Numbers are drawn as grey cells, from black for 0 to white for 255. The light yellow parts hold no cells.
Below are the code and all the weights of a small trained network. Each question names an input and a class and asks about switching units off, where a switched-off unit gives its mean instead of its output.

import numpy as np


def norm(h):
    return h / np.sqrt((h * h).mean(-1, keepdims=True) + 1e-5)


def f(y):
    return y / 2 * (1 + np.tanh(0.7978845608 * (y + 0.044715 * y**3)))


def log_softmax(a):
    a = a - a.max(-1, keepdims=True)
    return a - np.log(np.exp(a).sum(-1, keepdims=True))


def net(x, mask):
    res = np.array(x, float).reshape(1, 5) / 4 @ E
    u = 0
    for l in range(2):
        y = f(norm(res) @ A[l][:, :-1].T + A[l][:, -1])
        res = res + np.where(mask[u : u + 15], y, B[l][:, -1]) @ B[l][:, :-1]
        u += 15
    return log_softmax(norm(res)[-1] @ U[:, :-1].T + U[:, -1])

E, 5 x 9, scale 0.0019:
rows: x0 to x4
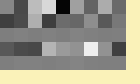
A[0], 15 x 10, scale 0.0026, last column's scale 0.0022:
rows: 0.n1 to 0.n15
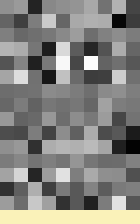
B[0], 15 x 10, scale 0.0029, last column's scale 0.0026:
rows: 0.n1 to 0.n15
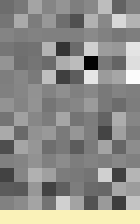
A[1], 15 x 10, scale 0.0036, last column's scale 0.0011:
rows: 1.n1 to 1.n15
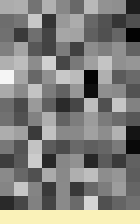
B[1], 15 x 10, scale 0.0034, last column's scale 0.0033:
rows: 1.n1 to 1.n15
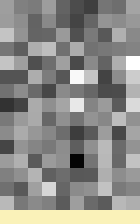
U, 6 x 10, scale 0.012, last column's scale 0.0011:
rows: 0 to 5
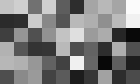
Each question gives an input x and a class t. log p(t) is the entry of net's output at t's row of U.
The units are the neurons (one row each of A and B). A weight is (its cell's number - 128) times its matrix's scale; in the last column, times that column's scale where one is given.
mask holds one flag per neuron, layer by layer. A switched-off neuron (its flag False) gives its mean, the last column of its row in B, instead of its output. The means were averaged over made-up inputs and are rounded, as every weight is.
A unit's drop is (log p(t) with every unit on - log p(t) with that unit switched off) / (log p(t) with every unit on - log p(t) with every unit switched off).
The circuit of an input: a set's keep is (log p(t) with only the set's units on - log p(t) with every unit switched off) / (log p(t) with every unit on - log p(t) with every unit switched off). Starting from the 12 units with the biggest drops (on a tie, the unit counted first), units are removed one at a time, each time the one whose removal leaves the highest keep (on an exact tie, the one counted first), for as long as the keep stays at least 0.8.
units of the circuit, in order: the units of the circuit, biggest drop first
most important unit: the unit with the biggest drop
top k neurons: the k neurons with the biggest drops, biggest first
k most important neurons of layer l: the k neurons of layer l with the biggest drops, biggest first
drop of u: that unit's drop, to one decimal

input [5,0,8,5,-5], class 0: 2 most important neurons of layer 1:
(1.n6, 1.n5)
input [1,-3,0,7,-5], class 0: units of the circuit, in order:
(1.n8)
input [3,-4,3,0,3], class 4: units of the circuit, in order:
(0.n6, 1.n6)
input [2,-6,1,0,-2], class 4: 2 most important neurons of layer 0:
(0.n6, 0.n4)
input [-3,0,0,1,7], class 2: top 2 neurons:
(0.n5, 0.n13)
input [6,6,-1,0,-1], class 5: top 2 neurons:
(0.n6, 0.n4)
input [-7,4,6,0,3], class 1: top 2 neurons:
(0.n6, 0.n4)
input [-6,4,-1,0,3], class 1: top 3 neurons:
(0.n6, 0.n4, 0.n15)
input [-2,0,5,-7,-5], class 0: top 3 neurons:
(0.n6, 1.n6, 1.n5)
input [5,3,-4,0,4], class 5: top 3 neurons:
(0.n6, 0.n4, 0.n15)
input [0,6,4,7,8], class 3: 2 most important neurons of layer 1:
(1.n3, 1.n6)
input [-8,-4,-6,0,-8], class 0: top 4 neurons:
(0.n6, 0.n4, 0.n15, 1.n8)
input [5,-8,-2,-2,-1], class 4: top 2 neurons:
(1.n6, 0.n6)
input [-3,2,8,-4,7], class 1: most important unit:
1.n8
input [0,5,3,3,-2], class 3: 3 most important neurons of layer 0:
(0.n6, 0.n4, 0.n5)
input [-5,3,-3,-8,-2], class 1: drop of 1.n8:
0.1
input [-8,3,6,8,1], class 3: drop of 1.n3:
0.2
